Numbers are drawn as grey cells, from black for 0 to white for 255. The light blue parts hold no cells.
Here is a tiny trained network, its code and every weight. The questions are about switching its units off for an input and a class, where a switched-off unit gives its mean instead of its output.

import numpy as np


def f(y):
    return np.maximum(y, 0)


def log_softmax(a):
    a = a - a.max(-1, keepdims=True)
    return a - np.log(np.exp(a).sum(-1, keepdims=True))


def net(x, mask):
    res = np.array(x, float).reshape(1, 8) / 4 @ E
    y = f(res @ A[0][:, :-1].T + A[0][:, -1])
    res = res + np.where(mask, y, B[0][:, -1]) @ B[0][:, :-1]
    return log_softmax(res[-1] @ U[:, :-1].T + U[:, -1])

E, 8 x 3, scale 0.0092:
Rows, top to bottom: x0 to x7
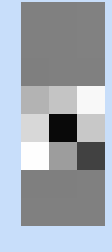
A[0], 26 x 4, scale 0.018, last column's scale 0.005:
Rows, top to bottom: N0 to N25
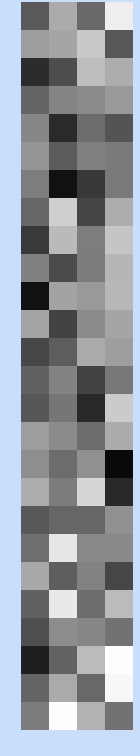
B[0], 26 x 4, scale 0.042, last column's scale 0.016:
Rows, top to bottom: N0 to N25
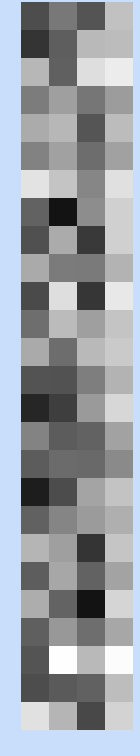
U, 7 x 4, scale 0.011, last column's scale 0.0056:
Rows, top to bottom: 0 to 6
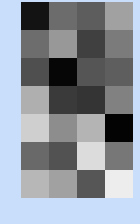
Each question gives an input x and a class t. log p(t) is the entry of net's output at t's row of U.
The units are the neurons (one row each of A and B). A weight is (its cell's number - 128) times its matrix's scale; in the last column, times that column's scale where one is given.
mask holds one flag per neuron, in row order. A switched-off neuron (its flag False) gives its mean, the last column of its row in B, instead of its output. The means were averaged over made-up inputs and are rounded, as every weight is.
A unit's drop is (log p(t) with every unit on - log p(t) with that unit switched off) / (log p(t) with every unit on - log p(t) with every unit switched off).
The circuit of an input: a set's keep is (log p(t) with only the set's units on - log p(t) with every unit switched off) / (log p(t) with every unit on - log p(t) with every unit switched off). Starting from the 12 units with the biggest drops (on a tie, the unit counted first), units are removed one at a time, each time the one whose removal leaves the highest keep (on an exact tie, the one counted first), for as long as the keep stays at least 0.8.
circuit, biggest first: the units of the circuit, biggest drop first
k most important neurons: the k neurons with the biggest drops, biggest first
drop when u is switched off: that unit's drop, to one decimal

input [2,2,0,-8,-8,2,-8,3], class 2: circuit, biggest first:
N7
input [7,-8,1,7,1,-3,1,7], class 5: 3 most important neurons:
N17, N1, N6
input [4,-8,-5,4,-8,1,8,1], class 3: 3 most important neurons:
N21, N7, N23
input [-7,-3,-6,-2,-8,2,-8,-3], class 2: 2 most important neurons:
N7, N23
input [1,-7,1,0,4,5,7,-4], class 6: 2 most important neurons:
N2, N14
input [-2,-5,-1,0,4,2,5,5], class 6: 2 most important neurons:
N2, N14
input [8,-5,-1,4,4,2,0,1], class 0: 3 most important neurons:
N2, N12, N6
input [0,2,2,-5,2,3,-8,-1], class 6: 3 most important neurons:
N2, N6, N12
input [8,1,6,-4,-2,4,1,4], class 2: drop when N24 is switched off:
0.0
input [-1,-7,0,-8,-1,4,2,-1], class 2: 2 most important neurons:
N14, N23
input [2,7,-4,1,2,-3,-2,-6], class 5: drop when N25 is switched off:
0.2
